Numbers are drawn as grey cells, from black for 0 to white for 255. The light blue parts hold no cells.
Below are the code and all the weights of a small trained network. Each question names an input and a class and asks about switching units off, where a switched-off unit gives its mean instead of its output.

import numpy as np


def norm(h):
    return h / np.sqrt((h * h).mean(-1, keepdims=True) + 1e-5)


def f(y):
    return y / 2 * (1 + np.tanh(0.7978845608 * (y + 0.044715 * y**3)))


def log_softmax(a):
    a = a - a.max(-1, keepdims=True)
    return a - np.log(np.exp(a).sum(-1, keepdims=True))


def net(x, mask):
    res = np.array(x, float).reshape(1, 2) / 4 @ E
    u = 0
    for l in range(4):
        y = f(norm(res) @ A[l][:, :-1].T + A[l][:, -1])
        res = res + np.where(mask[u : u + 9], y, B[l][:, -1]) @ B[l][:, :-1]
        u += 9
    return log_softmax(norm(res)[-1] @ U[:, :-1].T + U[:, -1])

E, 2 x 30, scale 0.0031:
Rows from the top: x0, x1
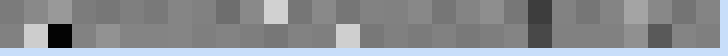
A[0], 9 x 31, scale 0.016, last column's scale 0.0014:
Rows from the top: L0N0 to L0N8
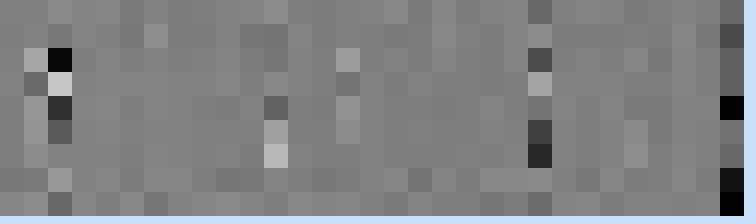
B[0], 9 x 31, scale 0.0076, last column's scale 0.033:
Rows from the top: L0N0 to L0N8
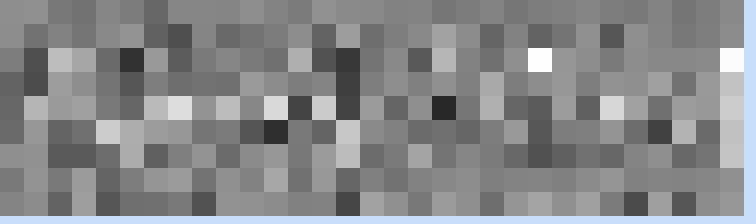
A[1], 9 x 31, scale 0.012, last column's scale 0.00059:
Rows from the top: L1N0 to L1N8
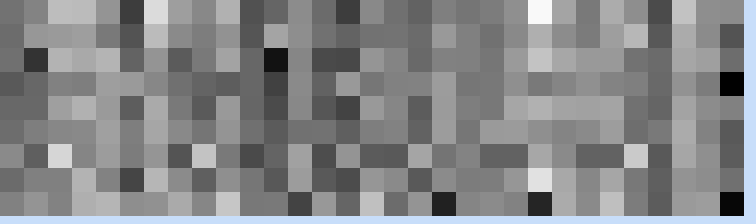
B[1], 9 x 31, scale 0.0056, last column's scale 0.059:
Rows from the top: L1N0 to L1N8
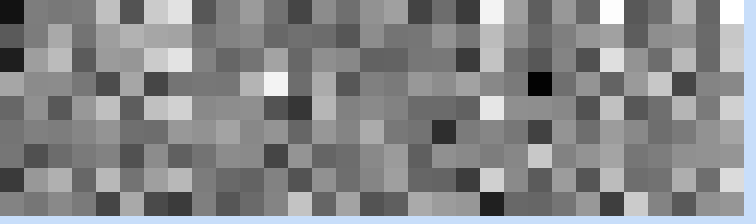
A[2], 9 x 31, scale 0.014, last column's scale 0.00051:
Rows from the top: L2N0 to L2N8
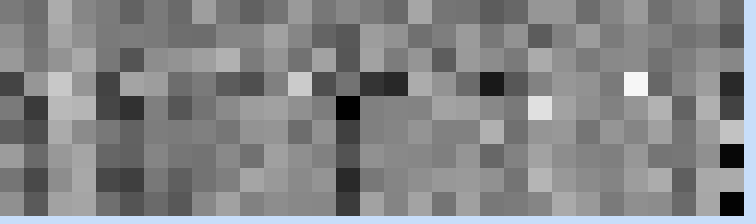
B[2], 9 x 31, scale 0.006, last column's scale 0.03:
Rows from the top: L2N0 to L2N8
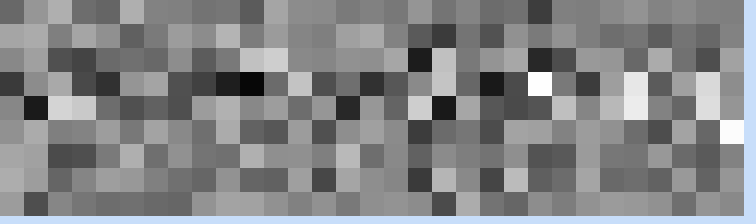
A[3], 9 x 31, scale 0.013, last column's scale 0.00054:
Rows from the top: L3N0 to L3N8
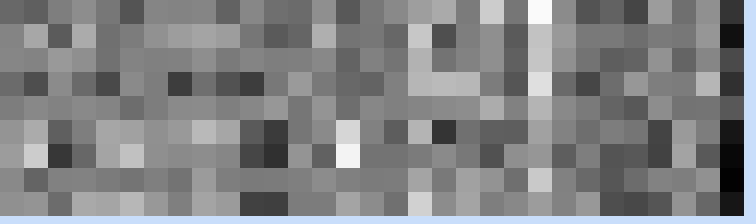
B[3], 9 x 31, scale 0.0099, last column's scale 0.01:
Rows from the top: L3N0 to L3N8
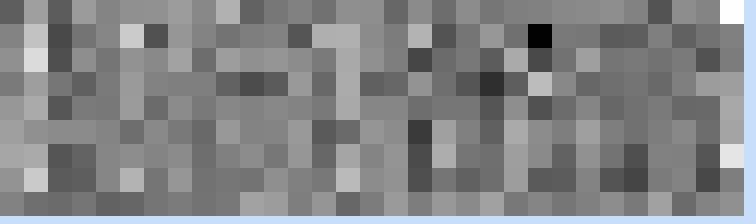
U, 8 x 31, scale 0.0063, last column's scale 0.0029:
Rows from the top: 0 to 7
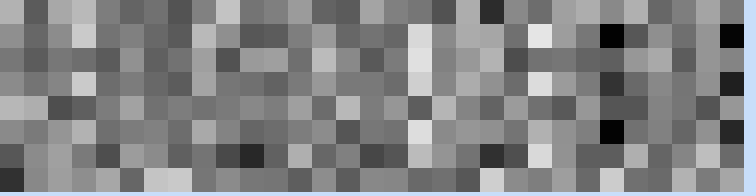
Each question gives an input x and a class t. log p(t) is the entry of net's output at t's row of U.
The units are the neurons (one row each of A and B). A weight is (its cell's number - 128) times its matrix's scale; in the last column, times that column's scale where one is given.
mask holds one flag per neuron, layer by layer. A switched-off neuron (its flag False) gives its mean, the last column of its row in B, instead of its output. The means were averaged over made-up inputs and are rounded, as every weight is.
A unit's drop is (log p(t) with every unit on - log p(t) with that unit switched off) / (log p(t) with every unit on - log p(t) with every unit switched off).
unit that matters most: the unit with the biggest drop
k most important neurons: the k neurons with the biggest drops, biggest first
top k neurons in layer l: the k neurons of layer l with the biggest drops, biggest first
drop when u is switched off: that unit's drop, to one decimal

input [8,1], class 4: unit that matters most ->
L0N4
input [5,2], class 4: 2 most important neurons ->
L0N6, L0N5
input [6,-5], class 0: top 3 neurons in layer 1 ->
L1N0, L1N2, L1N7
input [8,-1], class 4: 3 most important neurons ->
L0N6, L0N4, L0N2
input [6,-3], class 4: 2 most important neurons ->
L0N2, L1N0
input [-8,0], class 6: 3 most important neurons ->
L1N8, L0N2, L0N3
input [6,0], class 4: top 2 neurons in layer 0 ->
L0N6, L0N4
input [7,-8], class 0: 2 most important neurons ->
L0N2, L0N5
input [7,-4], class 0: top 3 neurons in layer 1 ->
L1N0, L1N7, L1N2
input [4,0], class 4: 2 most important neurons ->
L0N6, L0N4
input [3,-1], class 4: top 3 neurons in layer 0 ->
L0N2, L0N4, L0N6
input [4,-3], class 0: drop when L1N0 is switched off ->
0.9
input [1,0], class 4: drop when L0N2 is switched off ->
0.0
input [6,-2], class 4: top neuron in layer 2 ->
L2N4
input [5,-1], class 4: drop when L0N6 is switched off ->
0.6
